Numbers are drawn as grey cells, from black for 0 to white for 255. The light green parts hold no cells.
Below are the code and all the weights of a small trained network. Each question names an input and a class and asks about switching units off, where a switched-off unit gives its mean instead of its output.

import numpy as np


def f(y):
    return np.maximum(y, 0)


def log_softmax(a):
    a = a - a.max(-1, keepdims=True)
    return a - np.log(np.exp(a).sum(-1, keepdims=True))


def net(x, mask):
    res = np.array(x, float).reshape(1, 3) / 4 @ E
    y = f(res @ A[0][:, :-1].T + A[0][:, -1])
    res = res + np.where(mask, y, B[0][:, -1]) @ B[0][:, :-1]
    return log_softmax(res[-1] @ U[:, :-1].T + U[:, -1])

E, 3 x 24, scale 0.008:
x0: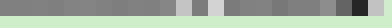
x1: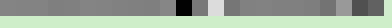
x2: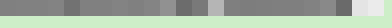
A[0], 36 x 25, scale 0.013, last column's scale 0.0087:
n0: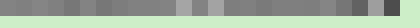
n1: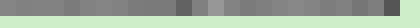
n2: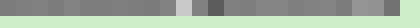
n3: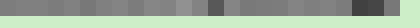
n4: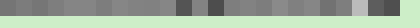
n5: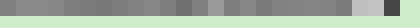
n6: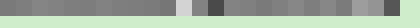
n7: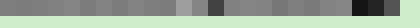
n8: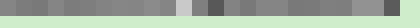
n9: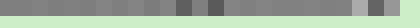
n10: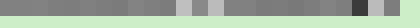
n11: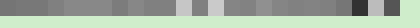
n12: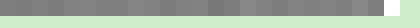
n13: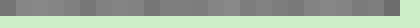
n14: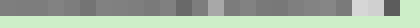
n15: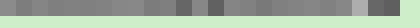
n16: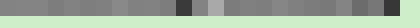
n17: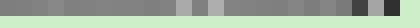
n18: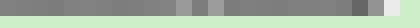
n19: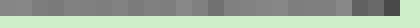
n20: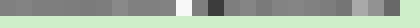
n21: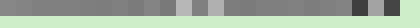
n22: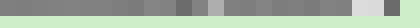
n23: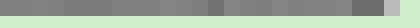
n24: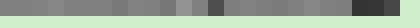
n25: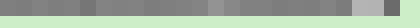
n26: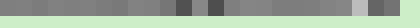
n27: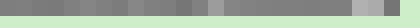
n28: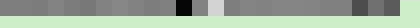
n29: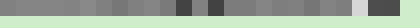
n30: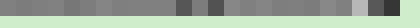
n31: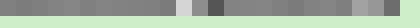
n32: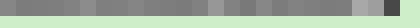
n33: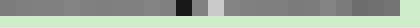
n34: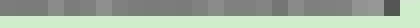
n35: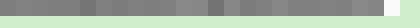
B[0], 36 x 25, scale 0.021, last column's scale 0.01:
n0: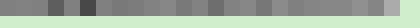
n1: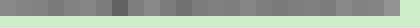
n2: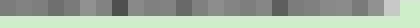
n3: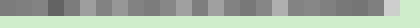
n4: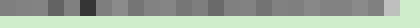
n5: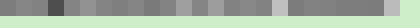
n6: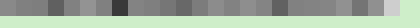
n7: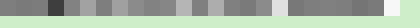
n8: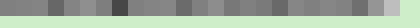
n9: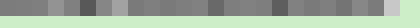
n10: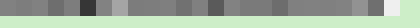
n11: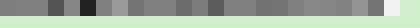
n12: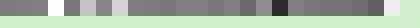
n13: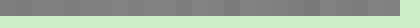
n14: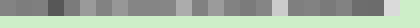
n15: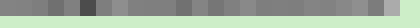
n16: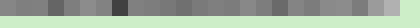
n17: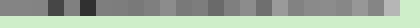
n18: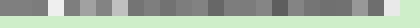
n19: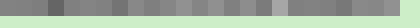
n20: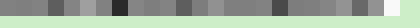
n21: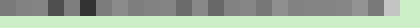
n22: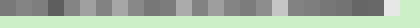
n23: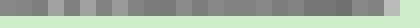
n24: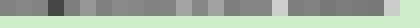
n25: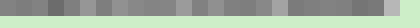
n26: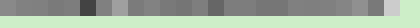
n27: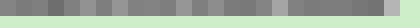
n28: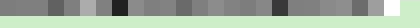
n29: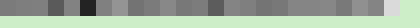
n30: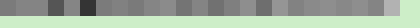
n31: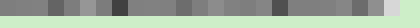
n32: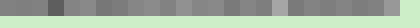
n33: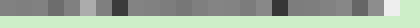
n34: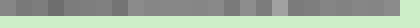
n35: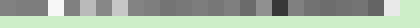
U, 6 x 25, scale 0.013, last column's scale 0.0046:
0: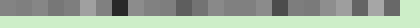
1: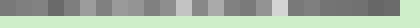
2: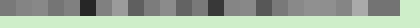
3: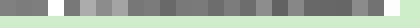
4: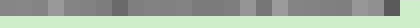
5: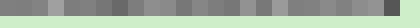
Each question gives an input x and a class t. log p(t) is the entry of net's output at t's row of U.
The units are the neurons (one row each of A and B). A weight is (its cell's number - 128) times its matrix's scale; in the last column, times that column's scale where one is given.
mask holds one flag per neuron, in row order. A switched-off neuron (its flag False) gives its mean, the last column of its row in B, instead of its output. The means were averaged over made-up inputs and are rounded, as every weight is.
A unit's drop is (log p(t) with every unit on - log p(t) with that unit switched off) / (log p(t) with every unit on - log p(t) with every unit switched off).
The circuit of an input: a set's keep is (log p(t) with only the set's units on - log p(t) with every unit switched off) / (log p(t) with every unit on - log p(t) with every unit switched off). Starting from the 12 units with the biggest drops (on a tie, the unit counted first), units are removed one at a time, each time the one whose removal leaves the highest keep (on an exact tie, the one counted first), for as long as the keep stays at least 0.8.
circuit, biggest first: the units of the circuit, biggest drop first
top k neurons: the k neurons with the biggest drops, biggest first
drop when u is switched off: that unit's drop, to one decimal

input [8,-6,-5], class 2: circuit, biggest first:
(n11)
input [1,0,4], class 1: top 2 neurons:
(n22 n14)
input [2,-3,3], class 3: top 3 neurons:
(n28 n7 n33)
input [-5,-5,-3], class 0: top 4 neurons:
(n20 n11 n10 n6)
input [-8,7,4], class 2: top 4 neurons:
(n29 n26 n4 n20)
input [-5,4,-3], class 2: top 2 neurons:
(n20 n29)
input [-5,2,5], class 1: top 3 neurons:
(n22 n14 n11)
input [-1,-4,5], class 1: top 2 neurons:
(n22 n28)
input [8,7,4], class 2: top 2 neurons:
(n11 n10)
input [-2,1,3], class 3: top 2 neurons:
(n7 n24)
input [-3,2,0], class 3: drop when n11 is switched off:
0.1
